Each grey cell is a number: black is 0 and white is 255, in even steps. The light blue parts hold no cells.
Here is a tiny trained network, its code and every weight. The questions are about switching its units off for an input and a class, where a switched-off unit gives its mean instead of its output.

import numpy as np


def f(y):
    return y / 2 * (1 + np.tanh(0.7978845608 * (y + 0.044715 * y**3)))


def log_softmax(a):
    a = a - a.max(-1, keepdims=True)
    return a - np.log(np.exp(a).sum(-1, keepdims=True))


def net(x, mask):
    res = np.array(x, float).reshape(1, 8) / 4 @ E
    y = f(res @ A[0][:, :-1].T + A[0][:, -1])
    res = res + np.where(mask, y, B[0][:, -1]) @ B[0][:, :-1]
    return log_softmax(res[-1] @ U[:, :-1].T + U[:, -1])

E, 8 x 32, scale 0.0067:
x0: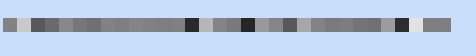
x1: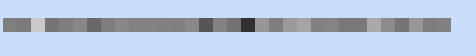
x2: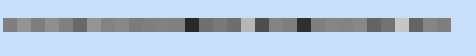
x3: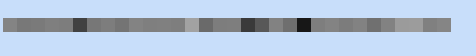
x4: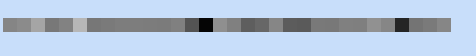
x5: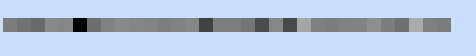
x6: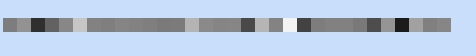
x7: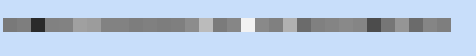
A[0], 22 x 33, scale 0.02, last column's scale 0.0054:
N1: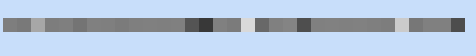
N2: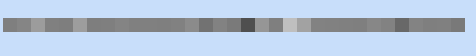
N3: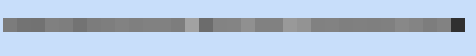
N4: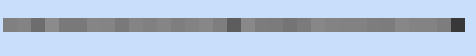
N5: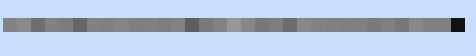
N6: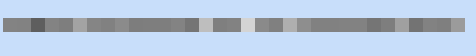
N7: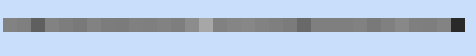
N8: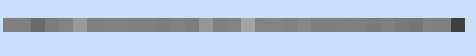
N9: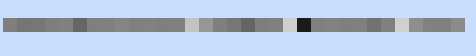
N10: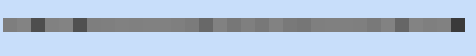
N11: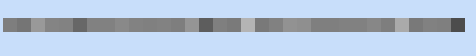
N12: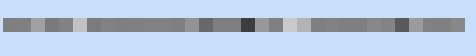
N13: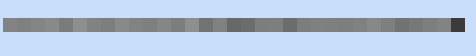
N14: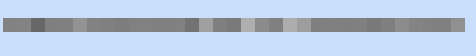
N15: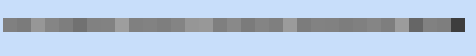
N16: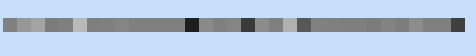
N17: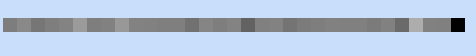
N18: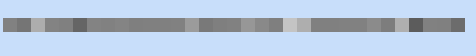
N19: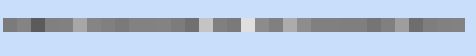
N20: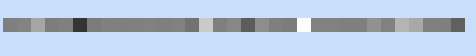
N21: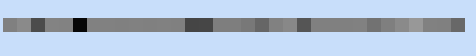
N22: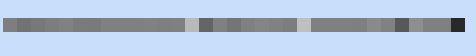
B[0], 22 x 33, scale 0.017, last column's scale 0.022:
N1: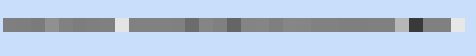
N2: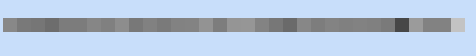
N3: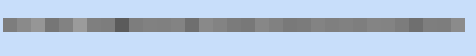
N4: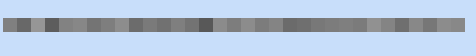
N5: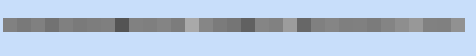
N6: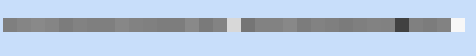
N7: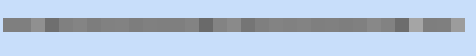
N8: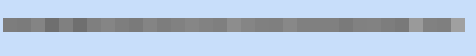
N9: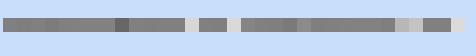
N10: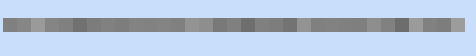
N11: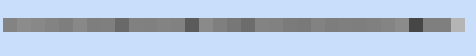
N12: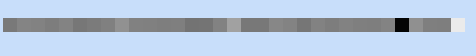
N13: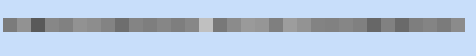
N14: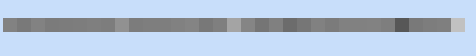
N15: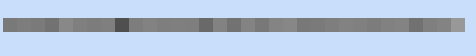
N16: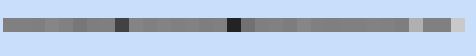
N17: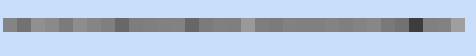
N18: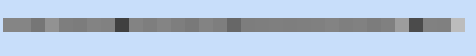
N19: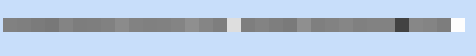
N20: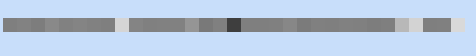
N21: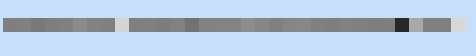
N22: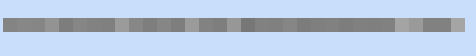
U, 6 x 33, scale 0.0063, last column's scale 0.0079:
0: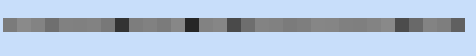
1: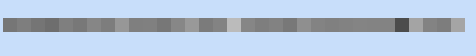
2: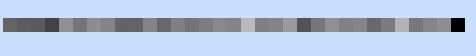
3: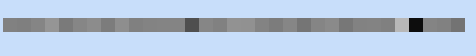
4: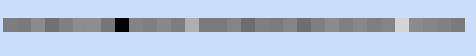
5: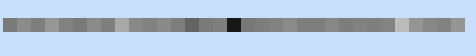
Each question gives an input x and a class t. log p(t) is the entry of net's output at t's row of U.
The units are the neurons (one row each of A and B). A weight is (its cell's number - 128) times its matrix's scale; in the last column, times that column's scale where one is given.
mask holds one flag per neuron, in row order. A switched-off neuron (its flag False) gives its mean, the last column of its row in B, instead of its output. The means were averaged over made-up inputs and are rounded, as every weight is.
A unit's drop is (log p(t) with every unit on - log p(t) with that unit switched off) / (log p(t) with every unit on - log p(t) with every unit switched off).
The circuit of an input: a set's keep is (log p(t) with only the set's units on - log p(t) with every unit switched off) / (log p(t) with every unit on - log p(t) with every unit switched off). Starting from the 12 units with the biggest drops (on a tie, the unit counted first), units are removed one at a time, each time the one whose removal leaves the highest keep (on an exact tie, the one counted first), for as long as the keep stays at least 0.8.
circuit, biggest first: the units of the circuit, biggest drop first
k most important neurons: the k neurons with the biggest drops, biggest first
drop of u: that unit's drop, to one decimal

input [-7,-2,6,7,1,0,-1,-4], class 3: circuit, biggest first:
N1
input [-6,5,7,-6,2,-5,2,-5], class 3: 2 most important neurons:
N1, N20
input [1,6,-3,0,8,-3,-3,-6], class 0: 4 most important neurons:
N16, N9, N19, N6
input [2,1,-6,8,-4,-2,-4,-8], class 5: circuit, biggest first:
N20, N19
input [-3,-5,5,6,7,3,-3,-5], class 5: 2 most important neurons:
N1, N21
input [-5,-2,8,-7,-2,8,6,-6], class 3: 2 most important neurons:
N20, N16
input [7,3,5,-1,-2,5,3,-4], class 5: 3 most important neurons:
N19, N6, N20
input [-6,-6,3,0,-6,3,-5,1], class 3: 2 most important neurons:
N1, N11
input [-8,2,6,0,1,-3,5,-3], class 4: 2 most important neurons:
N9, N21
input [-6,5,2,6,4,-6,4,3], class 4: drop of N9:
0.2
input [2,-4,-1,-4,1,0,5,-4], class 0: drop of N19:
0.3
